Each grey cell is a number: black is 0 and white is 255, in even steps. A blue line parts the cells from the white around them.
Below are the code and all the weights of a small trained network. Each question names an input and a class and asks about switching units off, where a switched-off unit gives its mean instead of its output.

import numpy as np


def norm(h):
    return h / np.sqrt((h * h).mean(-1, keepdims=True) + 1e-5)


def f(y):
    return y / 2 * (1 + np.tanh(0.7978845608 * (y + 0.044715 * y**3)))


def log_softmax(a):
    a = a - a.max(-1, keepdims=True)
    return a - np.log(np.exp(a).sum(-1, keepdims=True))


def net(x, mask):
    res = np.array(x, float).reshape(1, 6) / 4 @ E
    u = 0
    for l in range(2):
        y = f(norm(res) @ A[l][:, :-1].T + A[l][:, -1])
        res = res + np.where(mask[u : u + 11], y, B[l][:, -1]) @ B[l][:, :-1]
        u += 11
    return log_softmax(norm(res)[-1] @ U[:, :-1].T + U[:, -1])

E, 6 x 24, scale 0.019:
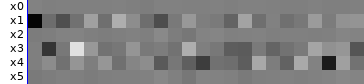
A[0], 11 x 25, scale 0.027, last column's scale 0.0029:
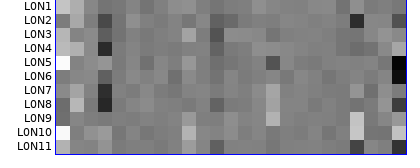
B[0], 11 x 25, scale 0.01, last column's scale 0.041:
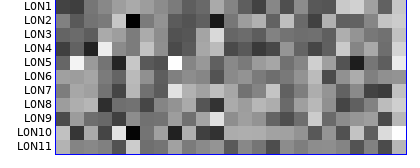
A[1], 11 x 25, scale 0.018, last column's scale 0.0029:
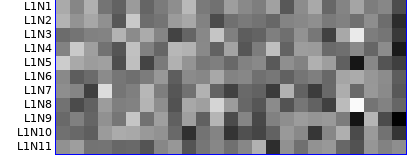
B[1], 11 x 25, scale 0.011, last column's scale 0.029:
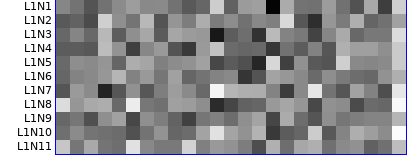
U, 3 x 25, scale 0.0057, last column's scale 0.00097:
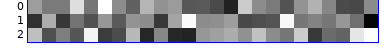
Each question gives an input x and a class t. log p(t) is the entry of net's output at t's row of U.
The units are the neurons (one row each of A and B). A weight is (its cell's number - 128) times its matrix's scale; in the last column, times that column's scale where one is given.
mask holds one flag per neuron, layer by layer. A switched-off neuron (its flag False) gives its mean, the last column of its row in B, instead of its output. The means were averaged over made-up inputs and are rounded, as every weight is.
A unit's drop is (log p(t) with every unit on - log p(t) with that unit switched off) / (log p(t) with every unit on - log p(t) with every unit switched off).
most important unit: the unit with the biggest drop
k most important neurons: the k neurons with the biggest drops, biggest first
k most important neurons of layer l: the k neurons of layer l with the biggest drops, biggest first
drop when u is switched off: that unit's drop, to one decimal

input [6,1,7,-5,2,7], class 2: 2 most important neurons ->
L0N8, L0N2
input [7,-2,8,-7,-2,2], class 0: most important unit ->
L0N4
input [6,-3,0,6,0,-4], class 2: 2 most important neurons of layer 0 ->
L0N10, L0N7
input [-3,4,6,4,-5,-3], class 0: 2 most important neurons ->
L0N5, L0N8
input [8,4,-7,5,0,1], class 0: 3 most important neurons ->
L0N2, L0N11, L0N8
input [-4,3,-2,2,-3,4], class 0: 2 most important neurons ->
L0N8, L0N5
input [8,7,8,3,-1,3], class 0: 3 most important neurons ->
L0N8, L0N2, L0N5
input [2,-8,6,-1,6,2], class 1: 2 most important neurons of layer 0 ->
L0N4, L0N3
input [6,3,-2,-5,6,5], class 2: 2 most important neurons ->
L0N2, L0N8
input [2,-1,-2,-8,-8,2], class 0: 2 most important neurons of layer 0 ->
L0N4, L0N5
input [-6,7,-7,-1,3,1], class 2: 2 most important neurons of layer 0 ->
L0N4, L0N5
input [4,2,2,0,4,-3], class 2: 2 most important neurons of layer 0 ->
L0N4, L0N2
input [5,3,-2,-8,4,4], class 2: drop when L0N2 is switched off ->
0.9
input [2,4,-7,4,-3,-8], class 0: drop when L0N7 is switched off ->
0.0
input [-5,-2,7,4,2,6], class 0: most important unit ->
L1N5
